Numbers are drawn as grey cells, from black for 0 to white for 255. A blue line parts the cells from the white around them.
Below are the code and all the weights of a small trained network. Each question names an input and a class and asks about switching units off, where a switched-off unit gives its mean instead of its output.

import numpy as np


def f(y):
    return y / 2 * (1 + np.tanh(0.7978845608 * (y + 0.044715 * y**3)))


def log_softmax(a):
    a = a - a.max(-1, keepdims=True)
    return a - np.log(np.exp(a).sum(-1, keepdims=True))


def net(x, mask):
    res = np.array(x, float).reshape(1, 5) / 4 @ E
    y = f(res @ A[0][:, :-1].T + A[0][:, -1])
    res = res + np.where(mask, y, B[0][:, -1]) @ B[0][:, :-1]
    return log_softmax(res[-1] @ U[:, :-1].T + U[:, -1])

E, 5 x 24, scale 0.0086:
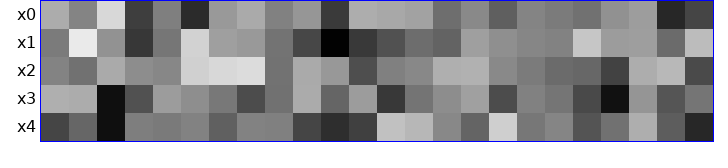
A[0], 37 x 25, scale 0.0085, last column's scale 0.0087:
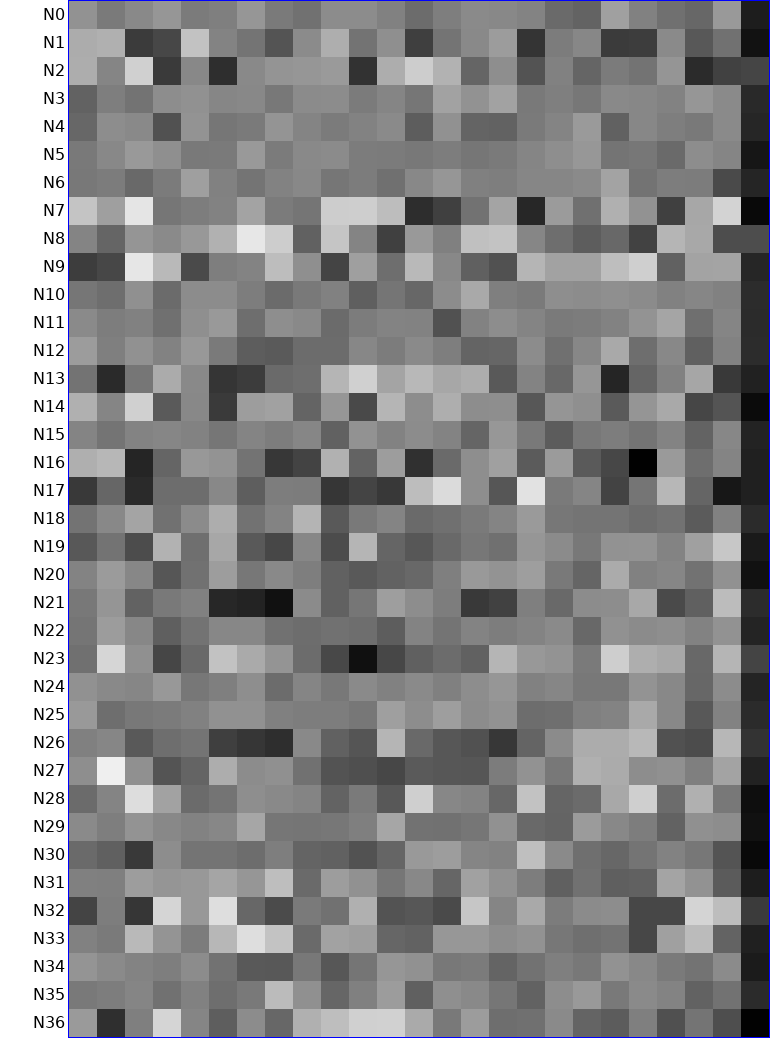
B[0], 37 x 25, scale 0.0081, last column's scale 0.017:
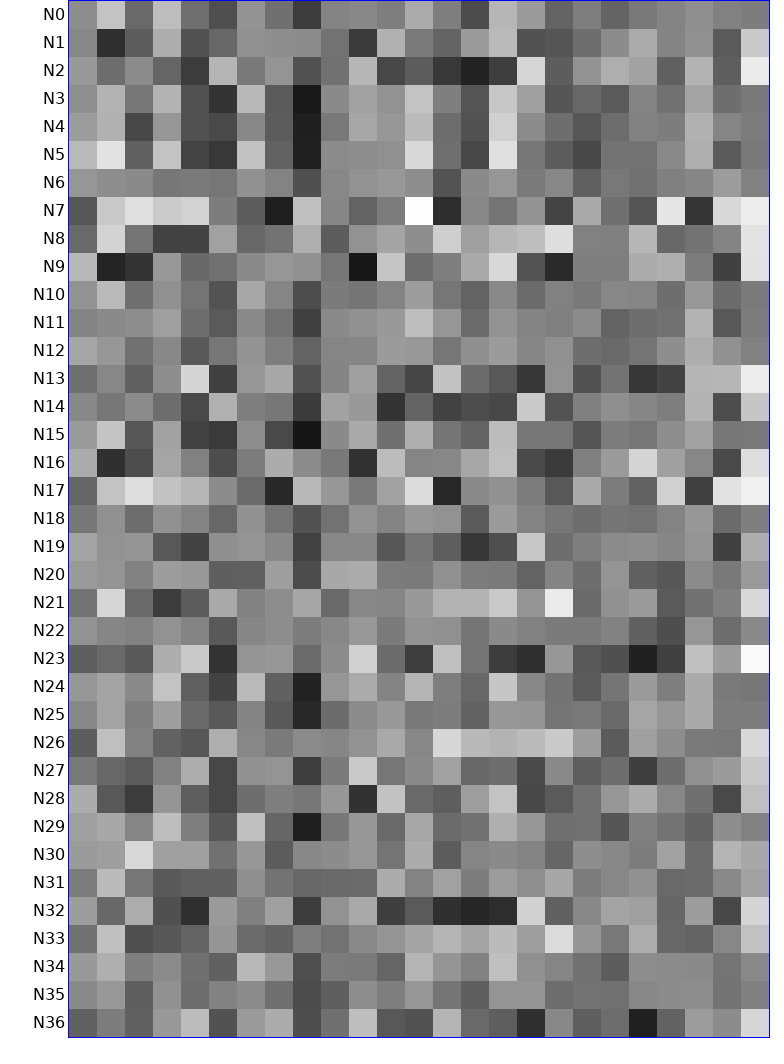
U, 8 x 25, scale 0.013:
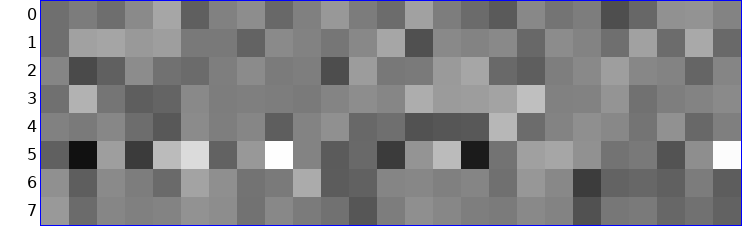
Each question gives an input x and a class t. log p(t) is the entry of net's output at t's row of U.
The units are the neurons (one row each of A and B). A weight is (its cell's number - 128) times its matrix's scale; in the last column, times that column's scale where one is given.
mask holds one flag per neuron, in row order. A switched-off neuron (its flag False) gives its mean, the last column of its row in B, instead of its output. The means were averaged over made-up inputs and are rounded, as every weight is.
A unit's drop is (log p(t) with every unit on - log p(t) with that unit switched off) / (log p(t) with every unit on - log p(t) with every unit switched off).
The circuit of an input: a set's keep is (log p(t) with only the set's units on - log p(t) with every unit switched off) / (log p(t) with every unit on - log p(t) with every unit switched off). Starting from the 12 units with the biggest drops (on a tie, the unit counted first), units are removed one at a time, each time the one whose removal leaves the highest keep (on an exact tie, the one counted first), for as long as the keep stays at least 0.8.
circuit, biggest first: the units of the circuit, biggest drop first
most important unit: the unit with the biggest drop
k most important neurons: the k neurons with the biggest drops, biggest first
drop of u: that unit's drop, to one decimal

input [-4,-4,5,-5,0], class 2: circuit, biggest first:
N9
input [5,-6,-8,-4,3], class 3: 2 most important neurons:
N21; N26
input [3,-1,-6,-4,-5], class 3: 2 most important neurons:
N21; N26
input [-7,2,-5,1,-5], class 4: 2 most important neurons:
N32; N19
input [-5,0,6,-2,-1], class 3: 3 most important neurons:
N8; N33; N2
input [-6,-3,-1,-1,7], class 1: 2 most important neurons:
N17; N2
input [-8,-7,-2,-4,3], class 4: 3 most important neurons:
N32; N19; N23
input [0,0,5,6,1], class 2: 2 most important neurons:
N16; N1
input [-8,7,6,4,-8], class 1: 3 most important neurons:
N7; N2; N13
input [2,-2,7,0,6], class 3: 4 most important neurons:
N8; N7; N33; N31
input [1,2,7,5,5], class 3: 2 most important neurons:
N8; N7
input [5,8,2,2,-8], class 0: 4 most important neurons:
N23; N27; N17; N20
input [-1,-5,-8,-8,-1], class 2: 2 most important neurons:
N9; N28
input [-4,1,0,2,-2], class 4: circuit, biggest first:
N32
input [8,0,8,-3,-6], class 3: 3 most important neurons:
N8; N33; N32
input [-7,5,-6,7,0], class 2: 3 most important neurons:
N16; N1; N2
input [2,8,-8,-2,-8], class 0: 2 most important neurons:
N23; N27
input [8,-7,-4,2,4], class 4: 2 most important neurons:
N2; N14
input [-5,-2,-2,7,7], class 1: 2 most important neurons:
N17; N30
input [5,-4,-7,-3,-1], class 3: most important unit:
N21
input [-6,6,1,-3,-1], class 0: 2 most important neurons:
N23; N2
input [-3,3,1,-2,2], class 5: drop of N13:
0.4
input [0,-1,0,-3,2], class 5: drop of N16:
0.3
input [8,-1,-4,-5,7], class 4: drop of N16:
0.1
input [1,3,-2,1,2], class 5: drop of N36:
0.3
